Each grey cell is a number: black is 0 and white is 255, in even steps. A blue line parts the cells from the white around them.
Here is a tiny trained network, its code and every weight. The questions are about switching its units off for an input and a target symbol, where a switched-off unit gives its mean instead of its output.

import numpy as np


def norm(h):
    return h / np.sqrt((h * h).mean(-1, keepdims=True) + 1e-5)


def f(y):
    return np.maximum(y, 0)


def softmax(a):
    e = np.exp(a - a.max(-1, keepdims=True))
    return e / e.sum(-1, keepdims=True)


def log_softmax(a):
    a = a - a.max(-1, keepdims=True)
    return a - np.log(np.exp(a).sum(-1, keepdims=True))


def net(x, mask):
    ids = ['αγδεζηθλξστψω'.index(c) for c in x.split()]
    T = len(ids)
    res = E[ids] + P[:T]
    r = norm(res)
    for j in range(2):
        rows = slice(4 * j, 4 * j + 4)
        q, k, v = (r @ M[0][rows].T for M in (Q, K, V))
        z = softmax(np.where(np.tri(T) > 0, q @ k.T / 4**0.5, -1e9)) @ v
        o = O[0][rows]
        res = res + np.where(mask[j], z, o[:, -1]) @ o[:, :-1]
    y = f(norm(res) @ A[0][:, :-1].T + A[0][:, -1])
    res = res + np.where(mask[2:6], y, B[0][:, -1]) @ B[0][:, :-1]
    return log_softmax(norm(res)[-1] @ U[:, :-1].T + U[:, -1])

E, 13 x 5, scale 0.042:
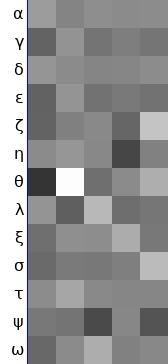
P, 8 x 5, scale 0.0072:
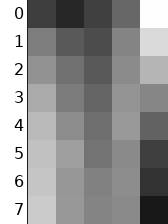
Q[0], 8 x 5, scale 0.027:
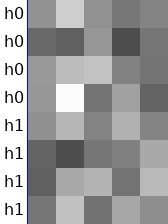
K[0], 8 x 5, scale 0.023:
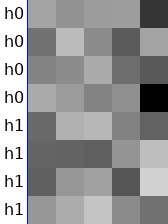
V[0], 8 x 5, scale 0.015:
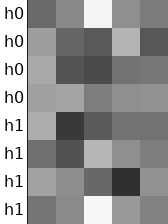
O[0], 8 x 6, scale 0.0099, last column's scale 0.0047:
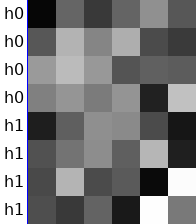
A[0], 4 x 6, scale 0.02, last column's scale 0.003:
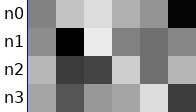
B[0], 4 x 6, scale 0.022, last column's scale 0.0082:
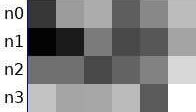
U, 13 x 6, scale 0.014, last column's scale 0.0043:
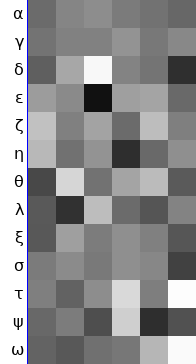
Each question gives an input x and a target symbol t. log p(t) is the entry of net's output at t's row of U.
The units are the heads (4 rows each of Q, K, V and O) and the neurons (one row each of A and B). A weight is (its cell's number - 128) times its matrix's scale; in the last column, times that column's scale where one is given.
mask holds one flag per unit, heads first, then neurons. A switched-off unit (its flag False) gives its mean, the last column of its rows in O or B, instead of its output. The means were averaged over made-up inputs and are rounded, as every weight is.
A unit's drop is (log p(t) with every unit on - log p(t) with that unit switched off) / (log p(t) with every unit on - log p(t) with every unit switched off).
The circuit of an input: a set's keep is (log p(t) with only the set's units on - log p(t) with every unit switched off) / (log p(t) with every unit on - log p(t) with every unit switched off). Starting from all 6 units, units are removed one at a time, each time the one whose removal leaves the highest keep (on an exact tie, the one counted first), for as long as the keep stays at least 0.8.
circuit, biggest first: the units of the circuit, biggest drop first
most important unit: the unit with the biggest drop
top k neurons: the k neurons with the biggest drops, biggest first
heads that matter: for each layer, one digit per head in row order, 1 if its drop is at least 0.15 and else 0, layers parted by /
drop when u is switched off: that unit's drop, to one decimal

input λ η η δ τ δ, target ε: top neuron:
n3
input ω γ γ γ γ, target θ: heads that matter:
11
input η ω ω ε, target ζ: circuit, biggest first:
h1, n3
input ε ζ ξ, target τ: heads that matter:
11
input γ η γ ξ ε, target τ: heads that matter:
01
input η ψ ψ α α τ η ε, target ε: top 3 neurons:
n3, n0, n1
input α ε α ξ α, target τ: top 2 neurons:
n3, n1
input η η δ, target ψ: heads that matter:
01
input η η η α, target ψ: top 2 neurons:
n0, n3
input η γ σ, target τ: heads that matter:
00
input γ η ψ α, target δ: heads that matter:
10
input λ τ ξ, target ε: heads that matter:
11
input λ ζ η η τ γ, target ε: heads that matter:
01
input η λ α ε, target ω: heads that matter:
01
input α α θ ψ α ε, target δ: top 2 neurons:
n0, n2
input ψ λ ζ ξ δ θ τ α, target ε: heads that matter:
11
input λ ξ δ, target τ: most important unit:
h1
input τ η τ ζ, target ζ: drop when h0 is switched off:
0.2
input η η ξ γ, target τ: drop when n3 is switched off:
0.6
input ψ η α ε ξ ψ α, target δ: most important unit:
h0
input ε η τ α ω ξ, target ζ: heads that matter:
01
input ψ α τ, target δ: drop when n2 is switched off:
0.1
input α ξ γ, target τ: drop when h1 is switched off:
1.0
